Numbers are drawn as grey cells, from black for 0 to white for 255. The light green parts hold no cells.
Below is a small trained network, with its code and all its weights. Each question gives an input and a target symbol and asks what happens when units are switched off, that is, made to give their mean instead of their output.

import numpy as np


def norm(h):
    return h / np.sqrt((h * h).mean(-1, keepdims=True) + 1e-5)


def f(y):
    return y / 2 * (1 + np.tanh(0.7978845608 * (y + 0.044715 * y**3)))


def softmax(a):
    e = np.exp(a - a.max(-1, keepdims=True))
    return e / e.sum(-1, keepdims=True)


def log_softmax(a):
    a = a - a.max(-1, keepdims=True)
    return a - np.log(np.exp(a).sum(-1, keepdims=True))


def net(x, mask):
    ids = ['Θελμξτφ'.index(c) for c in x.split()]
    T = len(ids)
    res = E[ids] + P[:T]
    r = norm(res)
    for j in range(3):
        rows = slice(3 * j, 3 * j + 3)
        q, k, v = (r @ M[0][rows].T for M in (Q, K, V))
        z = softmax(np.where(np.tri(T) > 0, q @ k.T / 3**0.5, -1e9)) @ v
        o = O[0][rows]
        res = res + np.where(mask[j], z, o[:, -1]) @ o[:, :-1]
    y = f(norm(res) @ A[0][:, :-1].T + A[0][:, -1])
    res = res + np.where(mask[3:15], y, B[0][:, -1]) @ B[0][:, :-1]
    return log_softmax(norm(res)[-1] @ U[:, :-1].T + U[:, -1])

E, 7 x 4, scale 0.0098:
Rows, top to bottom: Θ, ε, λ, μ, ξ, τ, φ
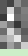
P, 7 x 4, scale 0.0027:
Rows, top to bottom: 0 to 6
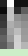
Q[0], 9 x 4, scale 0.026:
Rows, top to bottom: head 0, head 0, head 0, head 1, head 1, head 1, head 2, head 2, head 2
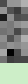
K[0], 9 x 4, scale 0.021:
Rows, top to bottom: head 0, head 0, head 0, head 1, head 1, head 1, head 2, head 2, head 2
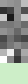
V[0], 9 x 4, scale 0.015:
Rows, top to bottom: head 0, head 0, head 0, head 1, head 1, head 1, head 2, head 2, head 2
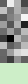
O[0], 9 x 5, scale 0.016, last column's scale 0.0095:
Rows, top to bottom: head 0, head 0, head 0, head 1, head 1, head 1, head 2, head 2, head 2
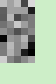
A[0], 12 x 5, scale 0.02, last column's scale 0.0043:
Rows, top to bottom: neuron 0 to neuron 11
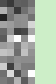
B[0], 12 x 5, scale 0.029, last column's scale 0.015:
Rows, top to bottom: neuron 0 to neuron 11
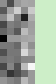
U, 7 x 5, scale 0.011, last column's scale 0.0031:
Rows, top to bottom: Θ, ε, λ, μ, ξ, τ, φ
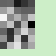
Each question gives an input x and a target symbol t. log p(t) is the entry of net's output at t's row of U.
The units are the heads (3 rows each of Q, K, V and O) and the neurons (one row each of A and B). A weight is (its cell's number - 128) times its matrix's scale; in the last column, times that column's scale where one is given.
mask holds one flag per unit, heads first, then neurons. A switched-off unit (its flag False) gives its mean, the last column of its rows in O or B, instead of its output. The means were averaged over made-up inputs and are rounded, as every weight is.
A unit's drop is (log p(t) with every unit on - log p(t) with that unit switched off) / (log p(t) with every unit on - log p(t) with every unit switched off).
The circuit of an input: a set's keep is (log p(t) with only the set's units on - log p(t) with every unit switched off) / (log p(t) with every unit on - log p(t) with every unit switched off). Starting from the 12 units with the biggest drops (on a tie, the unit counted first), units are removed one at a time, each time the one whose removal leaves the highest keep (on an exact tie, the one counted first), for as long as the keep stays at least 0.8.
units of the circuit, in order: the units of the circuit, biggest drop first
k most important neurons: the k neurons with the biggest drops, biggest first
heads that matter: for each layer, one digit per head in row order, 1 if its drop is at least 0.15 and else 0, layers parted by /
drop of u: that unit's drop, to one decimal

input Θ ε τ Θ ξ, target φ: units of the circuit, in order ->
[head 0]
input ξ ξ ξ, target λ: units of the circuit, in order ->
[head 1; head 0]
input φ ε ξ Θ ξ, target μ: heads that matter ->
111
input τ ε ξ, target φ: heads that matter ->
101
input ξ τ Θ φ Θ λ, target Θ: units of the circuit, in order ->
[head 0; neuron 10]
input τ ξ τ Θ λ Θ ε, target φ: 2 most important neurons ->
[neuron 5; neuron 4]
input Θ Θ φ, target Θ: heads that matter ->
110
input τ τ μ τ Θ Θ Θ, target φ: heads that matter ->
010
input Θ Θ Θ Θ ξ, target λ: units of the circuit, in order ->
[head 0; head 1]
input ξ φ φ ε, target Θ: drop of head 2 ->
0.3
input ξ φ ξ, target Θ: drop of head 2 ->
0.4
